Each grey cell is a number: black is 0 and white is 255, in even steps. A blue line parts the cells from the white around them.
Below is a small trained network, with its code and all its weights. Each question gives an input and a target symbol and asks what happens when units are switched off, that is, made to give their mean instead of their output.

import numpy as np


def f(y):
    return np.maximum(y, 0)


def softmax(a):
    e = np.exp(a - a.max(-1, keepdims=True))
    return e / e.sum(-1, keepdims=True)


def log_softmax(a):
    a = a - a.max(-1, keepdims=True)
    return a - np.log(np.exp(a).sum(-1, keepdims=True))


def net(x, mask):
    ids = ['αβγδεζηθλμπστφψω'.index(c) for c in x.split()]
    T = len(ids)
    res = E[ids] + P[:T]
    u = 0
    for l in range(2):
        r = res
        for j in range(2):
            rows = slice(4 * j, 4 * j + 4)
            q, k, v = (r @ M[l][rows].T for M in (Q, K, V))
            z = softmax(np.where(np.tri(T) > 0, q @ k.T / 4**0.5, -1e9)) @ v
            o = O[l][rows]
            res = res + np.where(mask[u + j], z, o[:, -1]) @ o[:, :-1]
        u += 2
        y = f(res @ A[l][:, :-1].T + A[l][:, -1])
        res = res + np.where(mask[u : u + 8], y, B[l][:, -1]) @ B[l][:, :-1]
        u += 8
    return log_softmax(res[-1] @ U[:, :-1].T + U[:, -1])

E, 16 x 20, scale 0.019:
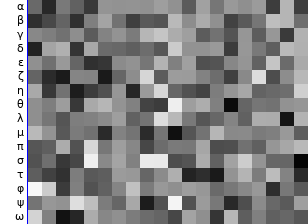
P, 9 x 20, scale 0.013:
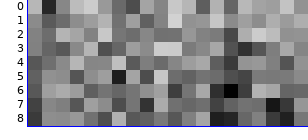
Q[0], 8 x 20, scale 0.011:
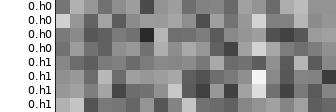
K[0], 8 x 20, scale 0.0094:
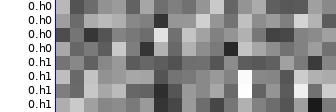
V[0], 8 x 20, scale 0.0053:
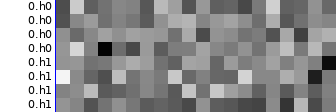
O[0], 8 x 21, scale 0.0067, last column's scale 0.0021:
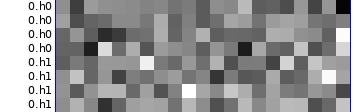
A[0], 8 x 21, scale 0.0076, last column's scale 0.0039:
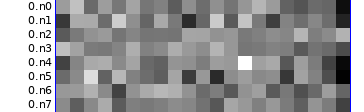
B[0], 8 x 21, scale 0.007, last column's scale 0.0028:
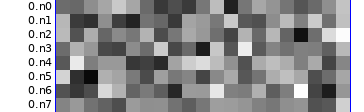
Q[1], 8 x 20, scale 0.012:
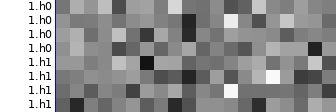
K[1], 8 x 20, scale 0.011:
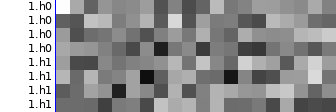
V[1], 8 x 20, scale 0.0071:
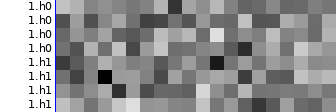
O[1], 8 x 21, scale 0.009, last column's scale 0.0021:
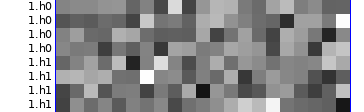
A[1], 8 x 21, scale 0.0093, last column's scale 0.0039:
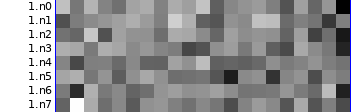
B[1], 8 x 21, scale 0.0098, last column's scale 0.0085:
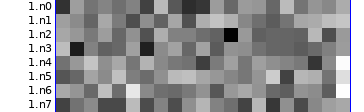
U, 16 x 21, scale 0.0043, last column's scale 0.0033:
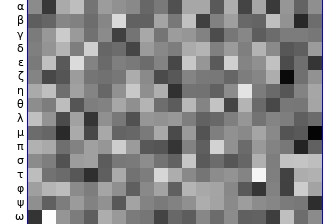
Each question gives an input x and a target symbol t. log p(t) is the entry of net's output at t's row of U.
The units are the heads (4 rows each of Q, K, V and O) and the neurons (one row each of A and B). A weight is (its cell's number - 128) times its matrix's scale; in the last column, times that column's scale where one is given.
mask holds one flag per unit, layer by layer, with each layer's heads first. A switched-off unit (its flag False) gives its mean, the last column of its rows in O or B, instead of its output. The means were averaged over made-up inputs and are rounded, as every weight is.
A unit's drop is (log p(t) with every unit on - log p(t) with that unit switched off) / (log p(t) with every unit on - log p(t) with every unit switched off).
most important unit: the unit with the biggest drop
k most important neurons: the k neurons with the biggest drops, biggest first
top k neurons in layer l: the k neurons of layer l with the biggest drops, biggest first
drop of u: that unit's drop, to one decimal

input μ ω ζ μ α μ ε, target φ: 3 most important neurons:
(0.n2, 1.n6, 1.n4)
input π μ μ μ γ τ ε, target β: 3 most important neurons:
(1.n5, 0.n6, 1.n2)
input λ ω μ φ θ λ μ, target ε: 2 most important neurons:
(1.n1, 0.n2)
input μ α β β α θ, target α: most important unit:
0.h1
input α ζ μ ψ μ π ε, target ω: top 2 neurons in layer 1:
(1.n0, 1.n7)
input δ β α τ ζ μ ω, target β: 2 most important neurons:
(1.n5, 0.n3)
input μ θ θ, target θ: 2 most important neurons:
(0.n2, 1.n6)
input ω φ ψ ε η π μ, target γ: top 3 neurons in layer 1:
(1.n5, 1.n7, 1.n3)
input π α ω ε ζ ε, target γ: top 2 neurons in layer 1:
(1.n5, 1.n2)
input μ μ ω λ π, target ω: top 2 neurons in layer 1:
(1.n0, 1.n2)
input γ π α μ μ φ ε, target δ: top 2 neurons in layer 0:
(0.n3, 0.n2)
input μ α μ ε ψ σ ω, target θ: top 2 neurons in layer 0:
(0.n2, 0.n0)
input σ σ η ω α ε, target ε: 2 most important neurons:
(1.n0, 0.n6)
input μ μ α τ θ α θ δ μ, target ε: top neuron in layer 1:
(1.n1)
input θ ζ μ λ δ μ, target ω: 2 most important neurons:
(1.n7, 0.n2)
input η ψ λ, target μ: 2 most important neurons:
(0.n1, 1.n4)
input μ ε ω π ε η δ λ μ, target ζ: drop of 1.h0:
0.2
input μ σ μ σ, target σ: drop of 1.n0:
0.0
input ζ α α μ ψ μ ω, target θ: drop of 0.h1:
0.2
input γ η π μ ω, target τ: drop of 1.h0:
0.4
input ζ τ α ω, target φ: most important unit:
1.h0
